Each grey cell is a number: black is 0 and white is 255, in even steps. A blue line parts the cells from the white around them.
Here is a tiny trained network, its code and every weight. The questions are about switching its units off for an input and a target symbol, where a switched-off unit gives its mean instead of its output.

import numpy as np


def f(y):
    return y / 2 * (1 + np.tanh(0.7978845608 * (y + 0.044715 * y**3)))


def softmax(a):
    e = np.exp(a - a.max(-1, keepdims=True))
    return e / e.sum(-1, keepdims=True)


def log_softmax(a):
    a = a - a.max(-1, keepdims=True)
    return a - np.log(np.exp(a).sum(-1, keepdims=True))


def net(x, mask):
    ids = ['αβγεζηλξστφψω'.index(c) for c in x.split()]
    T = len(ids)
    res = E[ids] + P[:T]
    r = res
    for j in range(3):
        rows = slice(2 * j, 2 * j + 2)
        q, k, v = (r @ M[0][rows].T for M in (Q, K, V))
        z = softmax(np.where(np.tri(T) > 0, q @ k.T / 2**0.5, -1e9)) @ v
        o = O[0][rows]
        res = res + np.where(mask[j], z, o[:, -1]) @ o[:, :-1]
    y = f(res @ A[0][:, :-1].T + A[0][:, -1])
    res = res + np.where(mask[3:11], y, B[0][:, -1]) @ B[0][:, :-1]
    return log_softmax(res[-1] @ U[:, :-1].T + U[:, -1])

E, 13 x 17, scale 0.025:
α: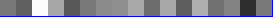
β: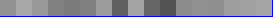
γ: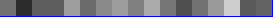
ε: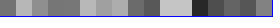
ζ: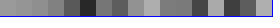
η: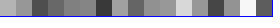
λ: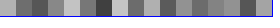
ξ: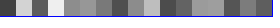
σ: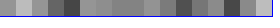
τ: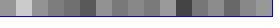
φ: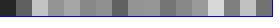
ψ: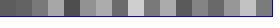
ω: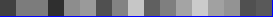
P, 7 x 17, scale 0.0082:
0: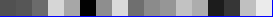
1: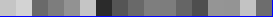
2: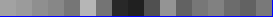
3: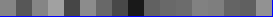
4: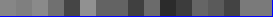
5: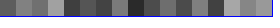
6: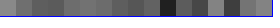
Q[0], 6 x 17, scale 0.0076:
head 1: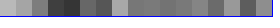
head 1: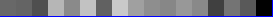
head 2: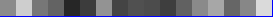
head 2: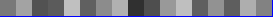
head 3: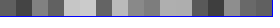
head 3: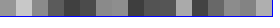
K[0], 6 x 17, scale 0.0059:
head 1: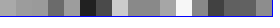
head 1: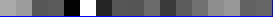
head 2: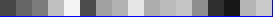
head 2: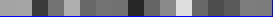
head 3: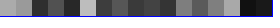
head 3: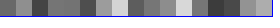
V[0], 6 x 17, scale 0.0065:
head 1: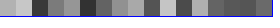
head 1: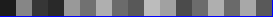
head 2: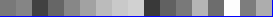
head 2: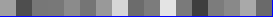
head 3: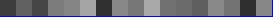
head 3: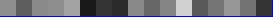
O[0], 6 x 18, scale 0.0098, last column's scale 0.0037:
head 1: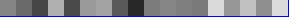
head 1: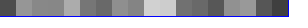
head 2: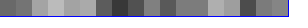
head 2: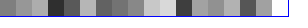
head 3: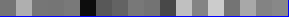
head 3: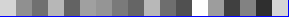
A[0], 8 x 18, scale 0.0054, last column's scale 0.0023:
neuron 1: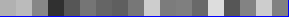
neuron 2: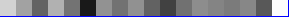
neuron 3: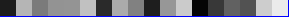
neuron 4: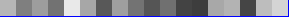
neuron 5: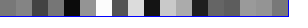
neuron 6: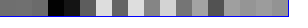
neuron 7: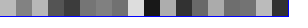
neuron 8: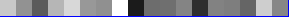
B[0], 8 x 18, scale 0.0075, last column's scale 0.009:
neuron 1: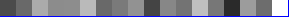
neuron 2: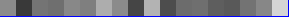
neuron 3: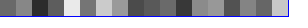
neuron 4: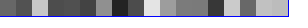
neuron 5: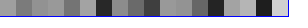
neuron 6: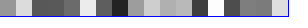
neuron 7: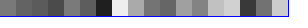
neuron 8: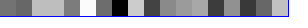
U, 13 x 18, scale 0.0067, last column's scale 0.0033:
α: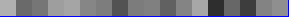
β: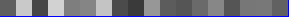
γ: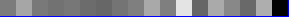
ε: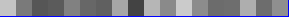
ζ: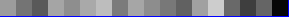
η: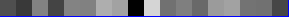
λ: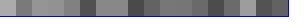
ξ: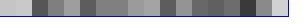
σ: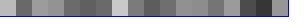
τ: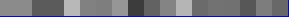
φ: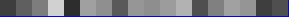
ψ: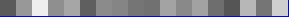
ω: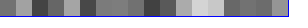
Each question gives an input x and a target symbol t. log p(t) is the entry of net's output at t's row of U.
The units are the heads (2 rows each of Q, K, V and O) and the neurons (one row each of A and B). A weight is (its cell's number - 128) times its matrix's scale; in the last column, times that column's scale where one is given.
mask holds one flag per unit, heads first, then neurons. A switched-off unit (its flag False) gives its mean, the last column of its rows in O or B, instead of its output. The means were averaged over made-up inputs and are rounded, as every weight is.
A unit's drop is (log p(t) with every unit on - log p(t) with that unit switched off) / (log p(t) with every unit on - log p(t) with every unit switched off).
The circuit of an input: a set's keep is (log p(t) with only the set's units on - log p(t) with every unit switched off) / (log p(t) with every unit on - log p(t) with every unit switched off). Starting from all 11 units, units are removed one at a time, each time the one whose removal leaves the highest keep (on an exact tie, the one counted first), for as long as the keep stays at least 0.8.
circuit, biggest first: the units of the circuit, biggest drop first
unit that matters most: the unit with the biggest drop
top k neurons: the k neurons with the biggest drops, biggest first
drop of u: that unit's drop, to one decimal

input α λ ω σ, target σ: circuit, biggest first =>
neuron 7; head 1; neuron 5
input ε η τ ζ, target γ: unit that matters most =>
head 2
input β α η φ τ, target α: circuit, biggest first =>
head 2; head 3; neuron 8; head 1
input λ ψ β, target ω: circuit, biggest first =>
head 3; head 1
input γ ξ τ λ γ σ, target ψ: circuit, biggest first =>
neuron 1; head 1; head 3
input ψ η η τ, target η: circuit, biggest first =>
head 3; head 2; neuron 4
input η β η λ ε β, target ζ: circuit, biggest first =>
head 3; head 2; neuron 6
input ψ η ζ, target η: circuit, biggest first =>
head 3; head 2; neuron 4
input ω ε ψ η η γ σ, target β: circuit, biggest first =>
head 2; head 1
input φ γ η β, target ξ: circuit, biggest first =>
head 1; neuron 1; head 2
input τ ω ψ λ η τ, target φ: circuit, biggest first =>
head 1; head 3; neuron 5
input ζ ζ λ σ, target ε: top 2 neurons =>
neuron 5; neuron 6
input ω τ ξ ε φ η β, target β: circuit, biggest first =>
head 2; neuron 7
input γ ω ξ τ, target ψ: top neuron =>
neuron 1
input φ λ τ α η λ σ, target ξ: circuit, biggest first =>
head 1; neuron 6
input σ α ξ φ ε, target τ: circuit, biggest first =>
neuron 3; head 3; neuron 5
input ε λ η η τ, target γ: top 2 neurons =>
neuron 6; neuron 7
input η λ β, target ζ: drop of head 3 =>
0.7
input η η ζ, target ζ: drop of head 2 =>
0.2
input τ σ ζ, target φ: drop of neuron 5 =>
0.1
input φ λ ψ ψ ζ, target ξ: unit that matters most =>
head 1
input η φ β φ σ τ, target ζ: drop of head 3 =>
0.5
